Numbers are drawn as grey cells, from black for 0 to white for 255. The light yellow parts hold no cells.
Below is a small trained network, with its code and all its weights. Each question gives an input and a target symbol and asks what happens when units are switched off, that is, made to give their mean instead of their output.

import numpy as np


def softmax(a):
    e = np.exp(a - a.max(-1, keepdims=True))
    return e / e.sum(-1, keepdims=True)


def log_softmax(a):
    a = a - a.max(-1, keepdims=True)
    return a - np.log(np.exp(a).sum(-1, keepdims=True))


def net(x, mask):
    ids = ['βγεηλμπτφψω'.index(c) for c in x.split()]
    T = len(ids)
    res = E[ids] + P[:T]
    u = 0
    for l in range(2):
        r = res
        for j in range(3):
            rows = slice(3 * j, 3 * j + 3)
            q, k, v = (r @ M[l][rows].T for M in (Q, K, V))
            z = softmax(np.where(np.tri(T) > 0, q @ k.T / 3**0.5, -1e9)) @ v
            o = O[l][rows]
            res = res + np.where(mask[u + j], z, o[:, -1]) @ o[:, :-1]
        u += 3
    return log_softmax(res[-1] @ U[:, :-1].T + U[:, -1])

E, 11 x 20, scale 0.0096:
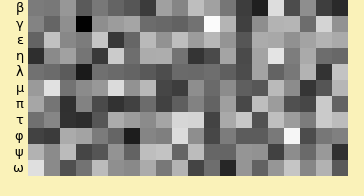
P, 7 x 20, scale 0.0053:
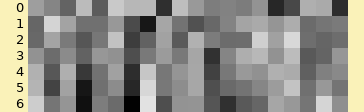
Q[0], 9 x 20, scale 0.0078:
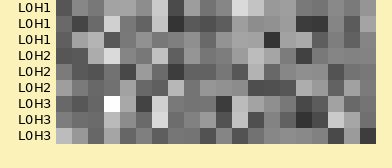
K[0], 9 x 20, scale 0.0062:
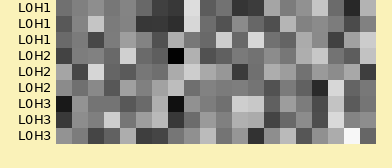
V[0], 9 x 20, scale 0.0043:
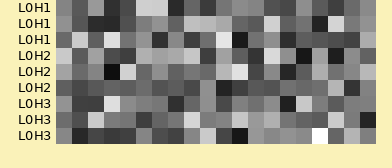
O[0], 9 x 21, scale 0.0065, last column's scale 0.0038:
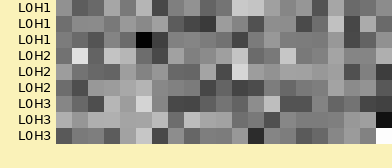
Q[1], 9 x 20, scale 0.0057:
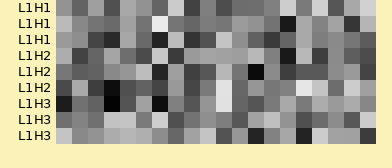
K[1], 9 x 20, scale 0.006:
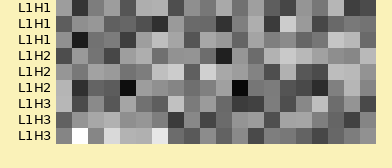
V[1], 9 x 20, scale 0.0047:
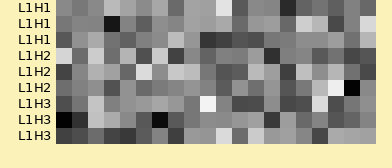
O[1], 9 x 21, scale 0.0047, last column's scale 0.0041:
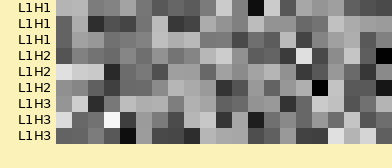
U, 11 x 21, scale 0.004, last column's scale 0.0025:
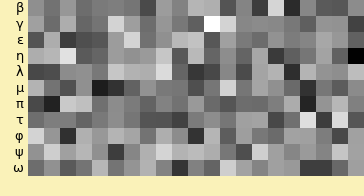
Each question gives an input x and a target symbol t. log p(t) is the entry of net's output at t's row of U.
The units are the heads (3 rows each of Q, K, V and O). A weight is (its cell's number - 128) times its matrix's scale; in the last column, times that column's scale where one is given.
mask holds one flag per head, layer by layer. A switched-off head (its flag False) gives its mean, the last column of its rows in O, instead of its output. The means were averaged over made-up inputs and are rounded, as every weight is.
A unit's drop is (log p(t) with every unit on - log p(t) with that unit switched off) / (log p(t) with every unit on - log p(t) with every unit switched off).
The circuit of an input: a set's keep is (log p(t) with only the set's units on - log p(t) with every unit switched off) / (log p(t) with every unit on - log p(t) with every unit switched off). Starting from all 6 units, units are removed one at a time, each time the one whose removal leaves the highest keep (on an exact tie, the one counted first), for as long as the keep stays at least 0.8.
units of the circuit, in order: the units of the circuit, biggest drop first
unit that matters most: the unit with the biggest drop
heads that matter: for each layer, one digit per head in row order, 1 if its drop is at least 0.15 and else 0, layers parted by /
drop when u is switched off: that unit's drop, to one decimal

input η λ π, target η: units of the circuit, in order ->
L0H2, L1H2, L1H1
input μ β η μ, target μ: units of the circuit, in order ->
L0H1, L0H3, L1H3
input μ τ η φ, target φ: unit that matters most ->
L1H3
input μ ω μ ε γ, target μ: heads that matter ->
101 / 000
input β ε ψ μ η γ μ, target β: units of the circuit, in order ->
L1H2, L0H3, L1H1, L0H2
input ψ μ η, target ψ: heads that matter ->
011 / 000
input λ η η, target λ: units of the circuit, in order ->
L1H2, L1H1, L0H2
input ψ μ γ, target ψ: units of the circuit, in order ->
L0H2, L0H3
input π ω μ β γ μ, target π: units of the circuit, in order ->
L1H2, L0H2
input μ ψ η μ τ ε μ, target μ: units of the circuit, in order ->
L0H1, L0H3, L1H2
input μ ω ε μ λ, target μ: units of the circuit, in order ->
L0H1, L0H3, L1H3
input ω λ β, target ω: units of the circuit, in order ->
L1H3, L0H1
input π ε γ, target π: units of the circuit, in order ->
L1H2, L1H3
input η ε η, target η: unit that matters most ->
L1H2
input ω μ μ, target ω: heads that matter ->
000 / 001
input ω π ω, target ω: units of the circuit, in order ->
L1H3, L0H3
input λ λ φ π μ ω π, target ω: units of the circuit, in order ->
L1H3, L0H3
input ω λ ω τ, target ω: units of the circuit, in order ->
L1H3, L0H3, L0H1
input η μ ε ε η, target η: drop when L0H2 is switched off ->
0.5
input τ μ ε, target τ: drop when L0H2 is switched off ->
0.0
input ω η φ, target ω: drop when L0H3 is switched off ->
0.1
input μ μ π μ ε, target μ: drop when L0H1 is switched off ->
0.5
